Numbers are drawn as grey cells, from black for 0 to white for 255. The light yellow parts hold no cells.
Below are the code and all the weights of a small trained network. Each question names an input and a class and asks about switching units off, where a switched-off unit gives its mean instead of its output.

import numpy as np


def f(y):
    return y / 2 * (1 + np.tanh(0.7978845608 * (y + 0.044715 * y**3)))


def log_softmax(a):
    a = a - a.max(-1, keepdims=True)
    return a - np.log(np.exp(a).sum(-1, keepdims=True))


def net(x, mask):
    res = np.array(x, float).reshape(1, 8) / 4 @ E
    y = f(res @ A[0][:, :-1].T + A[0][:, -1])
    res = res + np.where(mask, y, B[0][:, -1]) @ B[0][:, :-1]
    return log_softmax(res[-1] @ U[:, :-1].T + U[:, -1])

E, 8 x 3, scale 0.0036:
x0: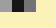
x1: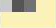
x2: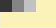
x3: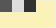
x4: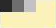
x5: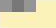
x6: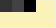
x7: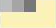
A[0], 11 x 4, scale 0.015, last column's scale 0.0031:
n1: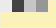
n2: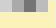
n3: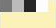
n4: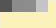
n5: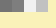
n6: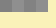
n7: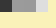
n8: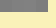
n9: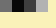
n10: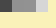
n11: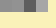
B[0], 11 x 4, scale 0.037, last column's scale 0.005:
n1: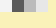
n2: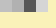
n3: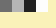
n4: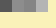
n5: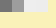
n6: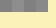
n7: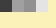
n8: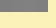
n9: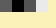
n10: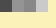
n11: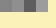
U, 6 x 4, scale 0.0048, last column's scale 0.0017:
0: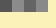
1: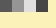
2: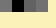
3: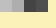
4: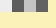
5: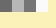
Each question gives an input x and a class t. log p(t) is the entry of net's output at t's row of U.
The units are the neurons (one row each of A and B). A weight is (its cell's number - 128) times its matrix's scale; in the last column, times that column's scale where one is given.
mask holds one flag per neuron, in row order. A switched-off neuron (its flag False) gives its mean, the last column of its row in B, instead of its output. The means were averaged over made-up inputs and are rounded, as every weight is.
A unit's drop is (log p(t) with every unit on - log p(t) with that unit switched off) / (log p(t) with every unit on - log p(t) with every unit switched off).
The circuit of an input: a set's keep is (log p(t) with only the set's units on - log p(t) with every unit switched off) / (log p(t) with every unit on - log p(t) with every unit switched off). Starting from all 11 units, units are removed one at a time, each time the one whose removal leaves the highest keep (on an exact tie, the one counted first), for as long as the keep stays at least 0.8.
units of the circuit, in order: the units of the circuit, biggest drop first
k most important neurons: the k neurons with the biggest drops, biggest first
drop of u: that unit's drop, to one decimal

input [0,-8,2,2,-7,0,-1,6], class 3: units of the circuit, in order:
n5, n2, n3
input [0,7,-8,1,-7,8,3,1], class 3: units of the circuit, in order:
n2
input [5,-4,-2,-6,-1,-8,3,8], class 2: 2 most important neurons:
n9, n5
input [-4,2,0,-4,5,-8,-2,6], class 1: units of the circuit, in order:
n5, n3
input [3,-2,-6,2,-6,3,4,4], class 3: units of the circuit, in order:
n3, n2
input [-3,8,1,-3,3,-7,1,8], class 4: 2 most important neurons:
n3, n1
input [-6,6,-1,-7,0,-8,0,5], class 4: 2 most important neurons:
n1, n3
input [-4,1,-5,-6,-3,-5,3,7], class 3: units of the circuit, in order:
n5, n2
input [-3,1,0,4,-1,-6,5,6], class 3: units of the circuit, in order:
n3, n5
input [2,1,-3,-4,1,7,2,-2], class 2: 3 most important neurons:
n9, n5, n2
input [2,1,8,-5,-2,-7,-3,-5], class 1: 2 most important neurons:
n5, n2
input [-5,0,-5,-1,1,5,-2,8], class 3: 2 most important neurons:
n2, n5
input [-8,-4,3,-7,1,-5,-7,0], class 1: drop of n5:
0.1
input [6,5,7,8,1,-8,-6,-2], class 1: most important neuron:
n3
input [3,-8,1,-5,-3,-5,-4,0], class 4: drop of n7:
0.2
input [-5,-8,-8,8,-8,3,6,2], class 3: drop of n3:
0.1
